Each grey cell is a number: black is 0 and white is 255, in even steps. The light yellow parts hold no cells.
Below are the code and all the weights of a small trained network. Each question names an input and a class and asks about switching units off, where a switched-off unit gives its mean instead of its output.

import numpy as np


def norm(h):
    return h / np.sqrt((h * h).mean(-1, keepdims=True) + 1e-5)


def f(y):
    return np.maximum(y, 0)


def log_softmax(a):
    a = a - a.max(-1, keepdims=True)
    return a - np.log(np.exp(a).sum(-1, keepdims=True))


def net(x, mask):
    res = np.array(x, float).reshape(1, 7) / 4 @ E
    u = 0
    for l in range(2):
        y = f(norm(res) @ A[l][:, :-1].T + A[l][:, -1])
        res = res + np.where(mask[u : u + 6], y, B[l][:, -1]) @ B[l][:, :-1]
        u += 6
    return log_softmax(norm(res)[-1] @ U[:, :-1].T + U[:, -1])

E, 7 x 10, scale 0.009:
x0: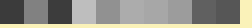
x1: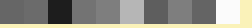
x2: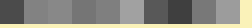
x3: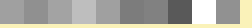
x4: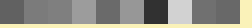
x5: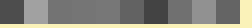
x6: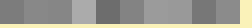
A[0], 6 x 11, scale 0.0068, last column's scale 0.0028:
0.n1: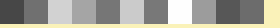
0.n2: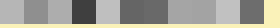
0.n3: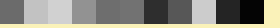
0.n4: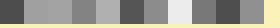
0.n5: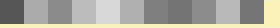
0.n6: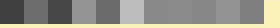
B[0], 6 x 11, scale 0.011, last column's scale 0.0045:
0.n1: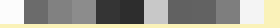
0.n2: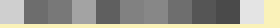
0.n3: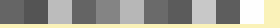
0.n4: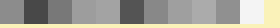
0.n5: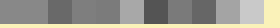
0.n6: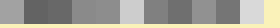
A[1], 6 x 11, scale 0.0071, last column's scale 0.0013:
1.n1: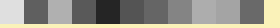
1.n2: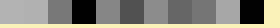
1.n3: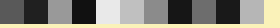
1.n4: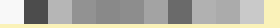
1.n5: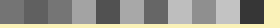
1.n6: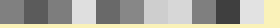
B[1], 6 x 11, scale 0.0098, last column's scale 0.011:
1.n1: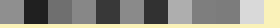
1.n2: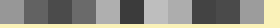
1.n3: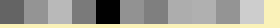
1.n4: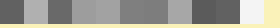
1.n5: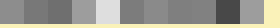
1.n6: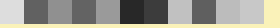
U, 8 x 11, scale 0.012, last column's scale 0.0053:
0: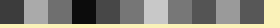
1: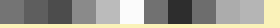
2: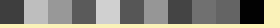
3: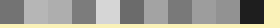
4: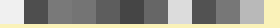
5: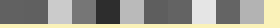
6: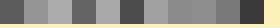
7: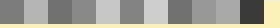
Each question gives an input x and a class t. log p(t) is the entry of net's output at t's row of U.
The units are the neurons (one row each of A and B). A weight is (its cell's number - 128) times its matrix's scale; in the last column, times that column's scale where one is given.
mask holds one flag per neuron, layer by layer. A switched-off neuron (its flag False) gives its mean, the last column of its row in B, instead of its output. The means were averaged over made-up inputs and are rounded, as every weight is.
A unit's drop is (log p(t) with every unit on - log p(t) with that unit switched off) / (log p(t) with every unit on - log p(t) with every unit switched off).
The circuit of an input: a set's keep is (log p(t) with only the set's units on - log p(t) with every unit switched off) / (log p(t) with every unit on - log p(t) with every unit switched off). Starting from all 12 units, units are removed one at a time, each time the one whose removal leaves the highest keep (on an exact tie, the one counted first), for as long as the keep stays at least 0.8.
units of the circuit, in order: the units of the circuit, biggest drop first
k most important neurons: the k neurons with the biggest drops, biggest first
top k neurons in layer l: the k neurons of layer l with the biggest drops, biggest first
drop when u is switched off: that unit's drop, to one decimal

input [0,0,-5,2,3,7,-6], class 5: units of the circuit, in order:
0.n3
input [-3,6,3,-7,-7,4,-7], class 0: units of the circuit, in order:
0.n1, 1.n1, 1.n3
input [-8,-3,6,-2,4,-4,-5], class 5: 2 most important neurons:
0.n3, 0.n1
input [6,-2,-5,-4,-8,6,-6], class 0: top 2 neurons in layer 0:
0.n1, 0.n2
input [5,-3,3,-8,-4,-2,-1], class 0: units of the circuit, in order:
1.n1, 1.n3
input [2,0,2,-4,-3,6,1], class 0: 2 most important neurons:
0.n3, 1.n1
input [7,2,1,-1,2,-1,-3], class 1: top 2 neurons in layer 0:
0.n6, 0.n5
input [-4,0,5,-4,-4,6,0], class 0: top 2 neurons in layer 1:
1.n2, 1.n6
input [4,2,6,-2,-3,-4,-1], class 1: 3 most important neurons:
0.n3, 0.n5, 1.n1
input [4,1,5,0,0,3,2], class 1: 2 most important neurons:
0.n3, 0.n5
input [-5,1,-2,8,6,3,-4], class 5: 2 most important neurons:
0.n3, 1.n6
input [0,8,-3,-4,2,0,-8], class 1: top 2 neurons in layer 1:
1.n6, 1.n1
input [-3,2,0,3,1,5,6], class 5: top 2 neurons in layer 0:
0.n3, 0.n1
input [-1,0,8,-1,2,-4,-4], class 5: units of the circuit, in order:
1.n3
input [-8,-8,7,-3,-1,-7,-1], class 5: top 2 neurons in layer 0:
0.n1, 0.n3
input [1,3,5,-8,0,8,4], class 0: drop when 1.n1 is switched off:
0.3
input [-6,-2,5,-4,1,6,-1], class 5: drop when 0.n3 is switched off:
0.1
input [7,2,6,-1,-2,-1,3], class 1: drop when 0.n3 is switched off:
0.1
